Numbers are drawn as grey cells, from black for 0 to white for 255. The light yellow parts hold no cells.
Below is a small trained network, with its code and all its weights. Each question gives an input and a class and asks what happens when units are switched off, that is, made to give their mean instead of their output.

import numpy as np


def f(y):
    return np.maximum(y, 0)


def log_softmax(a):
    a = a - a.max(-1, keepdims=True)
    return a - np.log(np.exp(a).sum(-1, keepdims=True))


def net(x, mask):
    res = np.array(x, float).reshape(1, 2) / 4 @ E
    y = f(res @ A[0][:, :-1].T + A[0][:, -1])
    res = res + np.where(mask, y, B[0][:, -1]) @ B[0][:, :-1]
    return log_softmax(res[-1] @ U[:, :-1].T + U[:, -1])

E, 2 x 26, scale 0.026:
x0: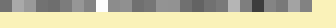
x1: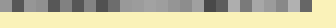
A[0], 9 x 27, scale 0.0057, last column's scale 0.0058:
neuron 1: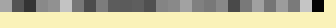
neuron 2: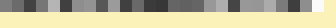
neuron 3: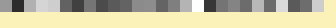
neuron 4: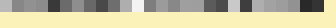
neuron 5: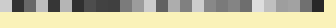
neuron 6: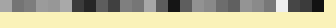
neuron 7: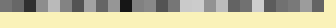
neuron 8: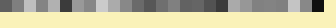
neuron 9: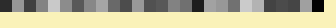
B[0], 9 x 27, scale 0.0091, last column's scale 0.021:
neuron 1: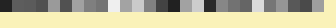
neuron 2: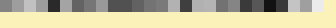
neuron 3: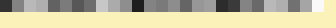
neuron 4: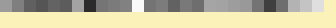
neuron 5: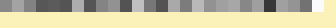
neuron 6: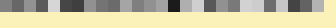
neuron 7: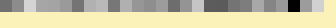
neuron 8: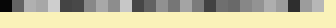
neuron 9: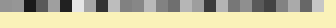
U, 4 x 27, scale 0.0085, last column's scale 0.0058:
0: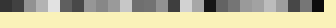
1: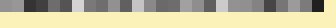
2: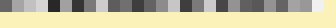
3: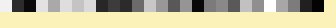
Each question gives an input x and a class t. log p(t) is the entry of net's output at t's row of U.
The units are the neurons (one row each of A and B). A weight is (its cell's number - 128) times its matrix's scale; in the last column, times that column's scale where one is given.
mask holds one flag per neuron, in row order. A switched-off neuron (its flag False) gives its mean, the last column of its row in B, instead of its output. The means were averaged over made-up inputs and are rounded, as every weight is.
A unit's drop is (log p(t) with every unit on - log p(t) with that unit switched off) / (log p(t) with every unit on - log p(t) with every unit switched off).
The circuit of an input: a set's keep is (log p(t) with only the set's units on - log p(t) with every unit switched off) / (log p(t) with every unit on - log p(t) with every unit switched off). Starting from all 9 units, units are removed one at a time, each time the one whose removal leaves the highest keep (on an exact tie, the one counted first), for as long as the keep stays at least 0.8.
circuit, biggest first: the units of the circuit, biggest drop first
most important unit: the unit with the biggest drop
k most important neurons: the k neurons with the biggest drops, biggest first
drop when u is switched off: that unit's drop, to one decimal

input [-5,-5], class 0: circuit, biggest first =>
(neuron 7)
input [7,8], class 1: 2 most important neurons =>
(neuron 4; neuron 3)
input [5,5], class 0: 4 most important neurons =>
(neuron 2; neuron 8; neuron 5; neuron 3)
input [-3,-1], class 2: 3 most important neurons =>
(neuron 2; neuron 8; neuron 9)
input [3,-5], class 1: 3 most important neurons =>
(neuron 3; neuron 9; neuron 7)
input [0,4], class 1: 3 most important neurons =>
(neuron 2; neuron 4; neuron 5)
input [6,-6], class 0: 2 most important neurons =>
(neuron 8; neuron 5)
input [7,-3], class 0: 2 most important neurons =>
(neuron 2; neuron 8)
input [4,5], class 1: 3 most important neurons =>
(neuron 3; neuron 2; neuron 4)
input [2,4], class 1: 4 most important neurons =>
(neuron 2; neuron 3; neuron 4; neuron 7)
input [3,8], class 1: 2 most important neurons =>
(neuron 4; neuron 2)
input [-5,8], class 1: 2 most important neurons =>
(neuron 5; neuron 4)
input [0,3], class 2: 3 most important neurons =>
(neuron 9; neuron 1; neuron 6)
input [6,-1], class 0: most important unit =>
neuron 2
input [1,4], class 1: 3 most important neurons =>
(neuron 2; neuron 4; neuron 7)
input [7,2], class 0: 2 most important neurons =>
(neuron 2; neuron 8)
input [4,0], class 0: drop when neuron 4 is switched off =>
0.1
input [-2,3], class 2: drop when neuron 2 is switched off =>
-0.1
